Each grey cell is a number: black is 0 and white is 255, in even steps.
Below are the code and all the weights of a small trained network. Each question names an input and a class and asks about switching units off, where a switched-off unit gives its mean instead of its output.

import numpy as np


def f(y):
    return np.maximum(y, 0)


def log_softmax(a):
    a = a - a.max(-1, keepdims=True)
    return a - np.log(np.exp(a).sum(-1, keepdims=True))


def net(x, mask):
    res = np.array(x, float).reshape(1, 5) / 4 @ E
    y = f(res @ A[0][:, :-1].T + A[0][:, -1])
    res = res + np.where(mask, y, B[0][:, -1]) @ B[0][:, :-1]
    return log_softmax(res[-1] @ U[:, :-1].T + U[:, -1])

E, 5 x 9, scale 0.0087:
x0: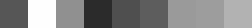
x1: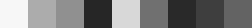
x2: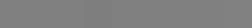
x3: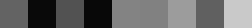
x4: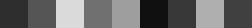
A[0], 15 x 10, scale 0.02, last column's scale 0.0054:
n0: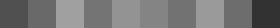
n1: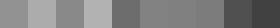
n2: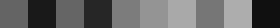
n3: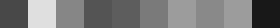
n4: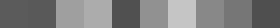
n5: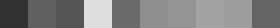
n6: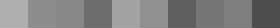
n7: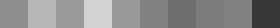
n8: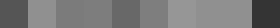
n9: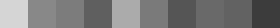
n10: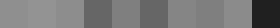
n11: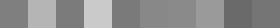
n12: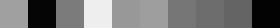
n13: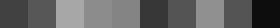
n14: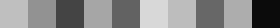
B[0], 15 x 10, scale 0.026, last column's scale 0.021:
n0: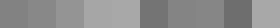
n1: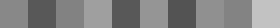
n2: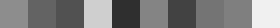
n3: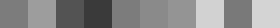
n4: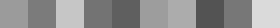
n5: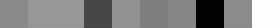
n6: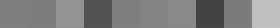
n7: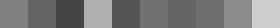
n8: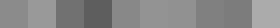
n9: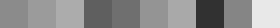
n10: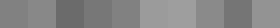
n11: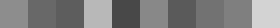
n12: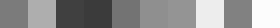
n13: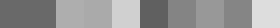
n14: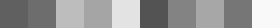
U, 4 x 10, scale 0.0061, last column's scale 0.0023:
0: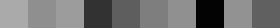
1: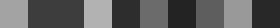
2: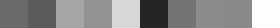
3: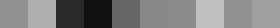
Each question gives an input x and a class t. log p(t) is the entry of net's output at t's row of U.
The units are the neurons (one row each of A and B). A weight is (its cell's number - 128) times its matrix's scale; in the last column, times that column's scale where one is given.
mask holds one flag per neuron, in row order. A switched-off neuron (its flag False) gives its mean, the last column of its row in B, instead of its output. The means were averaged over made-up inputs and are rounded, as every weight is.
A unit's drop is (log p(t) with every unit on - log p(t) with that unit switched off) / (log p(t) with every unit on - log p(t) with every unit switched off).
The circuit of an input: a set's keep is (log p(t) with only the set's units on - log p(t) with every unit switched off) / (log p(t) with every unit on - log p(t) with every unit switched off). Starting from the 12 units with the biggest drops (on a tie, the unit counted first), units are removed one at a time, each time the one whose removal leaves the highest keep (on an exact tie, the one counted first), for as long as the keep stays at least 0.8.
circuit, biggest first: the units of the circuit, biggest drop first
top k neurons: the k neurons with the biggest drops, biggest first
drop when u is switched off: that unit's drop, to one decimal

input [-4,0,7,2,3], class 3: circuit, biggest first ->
[n12]
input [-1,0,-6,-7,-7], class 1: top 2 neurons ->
[n11 n7]
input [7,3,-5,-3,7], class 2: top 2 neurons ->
[n13 n12]
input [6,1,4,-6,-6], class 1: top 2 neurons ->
[n12 n11]
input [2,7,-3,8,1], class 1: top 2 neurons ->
[n2 n5]
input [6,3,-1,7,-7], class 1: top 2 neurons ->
[n2 n13]
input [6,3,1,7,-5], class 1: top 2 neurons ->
[n2 n12]
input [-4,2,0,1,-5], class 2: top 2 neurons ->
[n14 n3]
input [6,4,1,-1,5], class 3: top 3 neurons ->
[n14 n3 n5]
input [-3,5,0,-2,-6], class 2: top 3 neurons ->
[n14 n5 n4]
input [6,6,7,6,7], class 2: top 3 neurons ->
[n13 n5 n12]
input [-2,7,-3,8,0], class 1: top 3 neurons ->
[n2 n5 n4]
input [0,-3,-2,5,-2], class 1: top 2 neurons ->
[n2 n9]
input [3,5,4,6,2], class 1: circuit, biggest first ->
[n2]
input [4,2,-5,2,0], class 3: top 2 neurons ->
[n5 n14]
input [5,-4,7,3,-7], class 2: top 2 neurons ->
[n14 n12]
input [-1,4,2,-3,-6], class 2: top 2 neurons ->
[n14 n5]
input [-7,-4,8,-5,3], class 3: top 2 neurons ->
[n12 n2]
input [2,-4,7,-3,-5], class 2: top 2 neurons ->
[n14 n9]
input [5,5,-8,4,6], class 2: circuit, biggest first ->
[n13]
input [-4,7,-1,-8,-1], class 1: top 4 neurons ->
[n7 n5 n1 n11]
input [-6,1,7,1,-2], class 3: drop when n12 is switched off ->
0.1
